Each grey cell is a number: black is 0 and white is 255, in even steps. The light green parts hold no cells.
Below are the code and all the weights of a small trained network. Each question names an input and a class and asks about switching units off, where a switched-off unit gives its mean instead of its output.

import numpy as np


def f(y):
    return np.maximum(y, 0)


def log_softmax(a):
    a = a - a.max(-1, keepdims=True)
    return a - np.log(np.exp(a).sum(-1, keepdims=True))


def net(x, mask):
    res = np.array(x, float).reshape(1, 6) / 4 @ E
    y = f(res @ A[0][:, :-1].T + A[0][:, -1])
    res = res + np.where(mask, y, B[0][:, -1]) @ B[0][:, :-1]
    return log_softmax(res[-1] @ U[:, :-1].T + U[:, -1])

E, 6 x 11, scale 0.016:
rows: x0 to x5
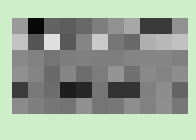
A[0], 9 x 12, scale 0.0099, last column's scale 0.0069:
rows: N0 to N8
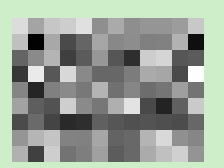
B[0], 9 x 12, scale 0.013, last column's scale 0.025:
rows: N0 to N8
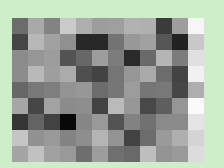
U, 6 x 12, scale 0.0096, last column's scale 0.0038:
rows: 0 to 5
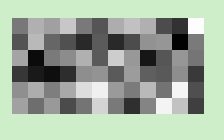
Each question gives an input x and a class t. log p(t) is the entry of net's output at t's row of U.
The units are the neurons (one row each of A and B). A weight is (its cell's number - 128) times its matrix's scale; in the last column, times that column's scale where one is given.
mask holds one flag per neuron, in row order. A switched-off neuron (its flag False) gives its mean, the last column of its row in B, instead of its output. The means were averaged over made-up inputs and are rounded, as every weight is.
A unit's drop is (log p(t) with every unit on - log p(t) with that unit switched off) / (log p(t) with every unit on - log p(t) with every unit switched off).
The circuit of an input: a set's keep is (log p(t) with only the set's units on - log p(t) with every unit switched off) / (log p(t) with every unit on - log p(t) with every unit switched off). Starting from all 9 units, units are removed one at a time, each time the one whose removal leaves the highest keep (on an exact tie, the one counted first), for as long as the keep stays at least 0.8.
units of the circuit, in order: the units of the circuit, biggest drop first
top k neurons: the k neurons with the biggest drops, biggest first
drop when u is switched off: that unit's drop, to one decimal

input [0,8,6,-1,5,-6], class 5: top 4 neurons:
(N7 N3 N2 N8)
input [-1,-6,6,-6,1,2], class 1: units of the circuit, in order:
(N0)
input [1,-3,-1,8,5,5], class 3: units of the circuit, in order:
(N6 N1)
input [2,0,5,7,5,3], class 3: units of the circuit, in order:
(N3 N6)
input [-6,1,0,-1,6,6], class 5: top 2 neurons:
(N7 N1)
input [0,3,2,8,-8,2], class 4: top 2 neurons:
(N3 N0)
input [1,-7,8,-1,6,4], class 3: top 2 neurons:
(N6 N1)
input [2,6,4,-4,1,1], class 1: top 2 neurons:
(N1 N5)
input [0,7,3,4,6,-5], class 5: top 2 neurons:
(N7 N3)
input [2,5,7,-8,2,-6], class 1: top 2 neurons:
(N1 N0)
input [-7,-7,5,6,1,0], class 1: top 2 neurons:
(N0 N5)
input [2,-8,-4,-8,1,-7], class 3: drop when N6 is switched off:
0.6
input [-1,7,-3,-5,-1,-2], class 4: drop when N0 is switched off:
0.1
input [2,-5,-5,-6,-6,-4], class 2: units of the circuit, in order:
(N5)
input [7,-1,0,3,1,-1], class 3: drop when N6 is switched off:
0.4
